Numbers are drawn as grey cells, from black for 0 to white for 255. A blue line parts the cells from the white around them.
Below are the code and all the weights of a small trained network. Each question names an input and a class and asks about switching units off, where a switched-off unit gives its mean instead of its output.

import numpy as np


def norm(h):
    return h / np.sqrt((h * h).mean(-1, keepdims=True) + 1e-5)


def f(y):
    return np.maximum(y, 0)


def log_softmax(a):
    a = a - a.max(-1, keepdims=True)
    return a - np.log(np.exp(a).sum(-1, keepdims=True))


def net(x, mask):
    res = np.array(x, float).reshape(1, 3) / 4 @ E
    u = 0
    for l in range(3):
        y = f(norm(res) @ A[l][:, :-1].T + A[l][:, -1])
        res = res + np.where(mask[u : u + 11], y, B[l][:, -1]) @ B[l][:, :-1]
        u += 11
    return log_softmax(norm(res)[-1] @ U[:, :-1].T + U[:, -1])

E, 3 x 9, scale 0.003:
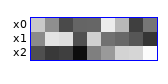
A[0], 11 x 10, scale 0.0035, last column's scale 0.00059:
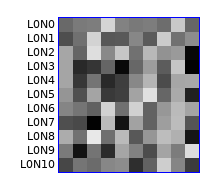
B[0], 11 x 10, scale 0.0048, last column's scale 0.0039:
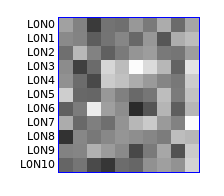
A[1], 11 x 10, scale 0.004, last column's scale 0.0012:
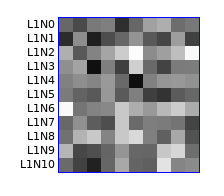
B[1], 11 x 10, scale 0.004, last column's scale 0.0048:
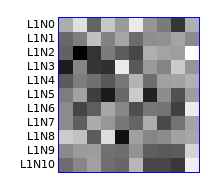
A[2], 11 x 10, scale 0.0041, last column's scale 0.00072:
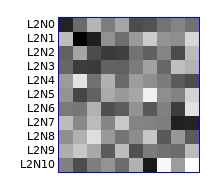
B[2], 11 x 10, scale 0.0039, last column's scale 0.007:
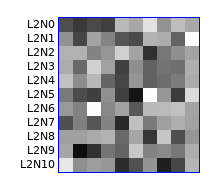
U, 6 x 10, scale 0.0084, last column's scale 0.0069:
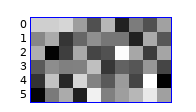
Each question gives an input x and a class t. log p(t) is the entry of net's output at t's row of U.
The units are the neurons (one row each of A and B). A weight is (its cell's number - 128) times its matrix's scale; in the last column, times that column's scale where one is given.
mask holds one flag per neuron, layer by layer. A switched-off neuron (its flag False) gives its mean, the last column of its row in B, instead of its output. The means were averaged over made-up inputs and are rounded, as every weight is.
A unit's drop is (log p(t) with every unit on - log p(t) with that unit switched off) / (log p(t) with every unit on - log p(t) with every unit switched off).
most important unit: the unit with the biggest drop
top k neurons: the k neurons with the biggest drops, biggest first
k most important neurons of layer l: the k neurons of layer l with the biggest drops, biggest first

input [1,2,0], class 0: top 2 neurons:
(L0N3; L0N7)
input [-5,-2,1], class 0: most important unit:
L1N10
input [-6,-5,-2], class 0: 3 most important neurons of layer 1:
(L1N10; L1N2; L1N9)
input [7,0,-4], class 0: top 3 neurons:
(L0N3; L0N7; L1N5)
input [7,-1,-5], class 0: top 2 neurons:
(L0N3; L0N7)
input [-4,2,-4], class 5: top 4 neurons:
(L0N3; L2N0; L0N7; L1N0)
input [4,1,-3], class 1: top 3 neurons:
(L0N3; L0N7; L1N3)
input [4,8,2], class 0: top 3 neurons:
(L0N3; L0N7; L0N4)
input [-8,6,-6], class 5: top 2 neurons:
(L2N0; L2N10)
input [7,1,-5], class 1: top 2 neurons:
(L0N3; L1N3)
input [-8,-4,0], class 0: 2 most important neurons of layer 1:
(L1N10; L1N2)
